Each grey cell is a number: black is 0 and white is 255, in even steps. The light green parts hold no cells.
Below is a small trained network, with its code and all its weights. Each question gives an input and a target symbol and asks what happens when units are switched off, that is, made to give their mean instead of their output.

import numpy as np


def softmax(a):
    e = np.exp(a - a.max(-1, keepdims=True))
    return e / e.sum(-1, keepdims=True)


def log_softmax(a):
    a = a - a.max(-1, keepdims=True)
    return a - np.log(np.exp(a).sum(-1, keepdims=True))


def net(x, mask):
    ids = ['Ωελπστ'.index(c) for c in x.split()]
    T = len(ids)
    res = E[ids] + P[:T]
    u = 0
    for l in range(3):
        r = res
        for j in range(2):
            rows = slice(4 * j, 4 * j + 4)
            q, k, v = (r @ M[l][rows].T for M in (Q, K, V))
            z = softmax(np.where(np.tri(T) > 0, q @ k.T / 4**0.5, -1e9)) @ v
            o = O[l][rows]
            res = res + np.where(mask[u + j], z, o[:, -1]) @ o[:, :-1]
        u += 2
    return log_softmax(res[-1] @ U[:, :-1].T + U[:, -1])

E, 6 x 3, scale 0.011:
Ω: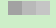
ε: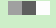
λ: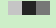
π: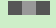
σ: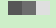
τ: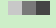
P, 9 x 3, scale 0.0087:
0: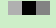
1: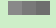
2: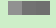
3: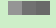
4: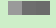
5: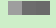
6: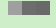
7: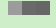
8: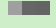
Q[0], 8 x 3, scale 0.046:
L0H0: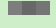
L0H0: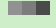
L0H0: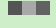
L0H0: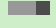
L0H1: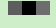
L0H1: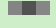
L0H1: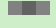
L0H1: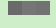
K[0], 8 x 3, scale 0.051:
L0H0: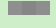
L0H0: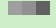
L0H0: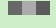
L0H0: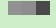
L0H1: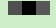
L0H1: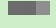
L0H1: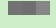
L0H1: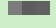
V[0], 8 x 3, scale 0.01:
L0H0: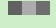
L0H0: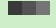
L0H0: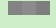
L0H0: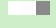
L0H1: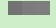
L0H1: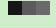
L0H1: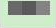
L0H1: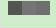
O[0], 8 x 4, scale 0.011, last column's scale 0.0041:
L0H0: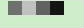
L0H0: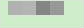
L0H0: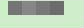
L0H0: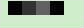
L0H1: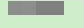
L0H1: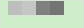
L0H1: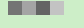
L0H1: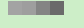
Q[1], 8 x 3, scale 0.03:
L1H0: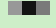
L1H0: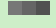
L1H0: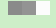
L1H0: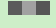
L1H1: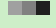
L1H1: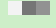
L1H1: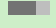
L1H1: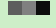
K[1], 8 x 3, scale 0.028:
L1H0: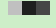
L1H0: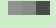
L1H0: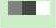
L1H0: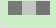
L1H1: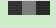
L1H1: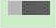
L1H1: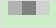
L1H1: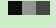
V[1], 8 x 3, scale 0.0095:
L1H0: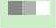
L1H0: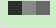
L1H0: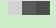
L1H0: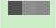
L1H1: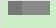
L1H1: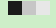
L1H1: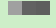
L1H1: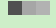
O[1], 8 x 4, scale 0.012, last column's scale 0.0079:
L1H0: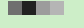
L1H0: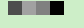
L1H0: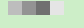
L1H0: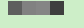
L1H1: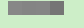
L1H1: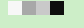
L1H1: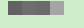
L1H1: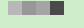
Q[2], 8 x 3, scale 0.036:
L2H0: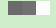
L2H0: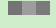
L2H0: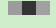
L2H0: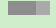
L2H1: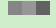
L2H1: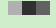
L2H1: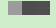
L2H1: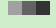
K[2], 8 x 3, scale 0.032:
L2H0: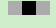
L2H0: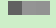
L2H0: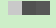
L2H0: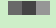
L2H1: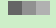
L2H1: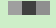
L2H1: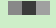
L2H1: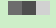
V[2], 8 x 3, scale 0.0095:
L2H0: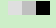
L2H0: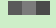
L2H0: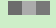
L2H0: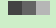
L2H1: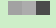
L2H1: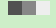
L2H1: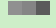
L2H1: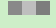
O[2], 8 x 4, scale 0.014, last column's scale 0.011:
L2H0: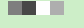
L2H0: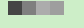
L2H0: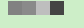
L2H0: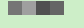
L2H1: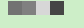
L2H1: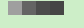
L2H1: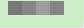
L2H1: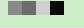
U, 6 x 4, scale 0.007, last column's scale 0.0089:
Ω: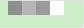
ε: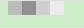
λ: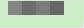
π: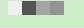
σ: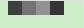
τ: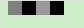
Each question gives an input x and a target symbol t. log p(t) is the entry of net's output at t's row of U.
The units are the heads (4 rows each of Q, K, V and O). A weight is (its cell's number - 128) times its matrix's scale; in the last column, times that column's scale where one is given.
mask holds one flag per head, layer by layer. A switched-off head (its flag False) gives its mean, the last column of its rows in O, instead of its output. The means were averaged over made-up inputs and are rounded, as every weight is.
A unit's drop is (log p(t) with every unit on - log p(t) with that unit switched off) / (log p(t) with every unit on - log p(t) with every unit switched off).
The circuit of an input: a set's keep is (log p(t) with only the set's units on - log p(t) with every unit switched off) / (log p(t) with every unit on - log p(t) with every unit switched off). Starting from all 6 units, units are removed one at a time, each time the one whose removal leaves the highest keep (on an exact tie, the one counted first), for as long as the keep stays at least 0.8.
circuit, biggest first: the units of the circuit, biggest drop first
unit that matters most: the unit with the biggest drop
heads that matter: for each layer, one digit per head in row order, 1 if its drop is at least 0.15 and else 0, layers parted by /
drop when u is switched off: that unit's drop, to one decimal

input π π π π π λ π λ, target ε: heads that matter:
01 / 10 / 11
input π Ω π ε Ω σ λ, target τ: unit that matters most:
L1H1
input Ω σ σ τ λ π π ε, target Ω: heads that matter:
11 / 11 / 10
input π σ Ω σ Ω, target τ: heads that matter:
10 / 10 / 10
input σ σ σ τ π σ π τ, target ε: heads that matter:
11 / 11 / 10
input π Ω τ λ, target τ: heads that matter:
00 / 01 / 10
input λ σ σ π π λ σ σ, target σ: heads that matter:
00 / 01 / 01
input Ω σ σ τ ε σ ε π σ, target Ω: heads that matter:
11 / 11 / 10
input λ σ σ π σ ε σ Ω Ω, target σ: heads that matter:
10 / 01 / 01
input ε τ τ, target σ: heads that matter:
10 / 10 / 10
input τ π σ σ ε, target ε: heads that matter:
11 / 11 / 11
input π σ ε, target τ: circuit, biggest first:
[L0H0 L2H0 L1H0]
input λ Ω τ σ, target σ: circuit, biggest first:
[L1H1 L2H0]
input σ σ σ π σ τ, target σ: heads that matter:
10 / 11 / 10
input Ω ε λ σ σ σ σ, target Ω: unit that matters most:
L1H1
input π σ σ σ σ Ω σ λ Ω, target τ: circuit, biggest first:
[L2H0 L1H0]
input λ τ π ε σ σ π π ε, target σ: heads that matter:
10 / 01 / 01
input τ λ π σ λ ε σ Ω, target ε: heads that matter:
11 / 11 / 11
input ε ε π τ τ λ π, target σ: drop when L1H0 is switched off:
1.4
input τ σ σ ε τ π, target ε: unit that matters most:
L1H0
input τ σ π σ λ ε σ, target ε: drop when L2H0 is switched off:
0.2
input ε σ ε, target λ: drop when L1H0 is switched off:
0.2
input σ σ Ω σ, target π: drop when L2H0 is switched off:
0.1
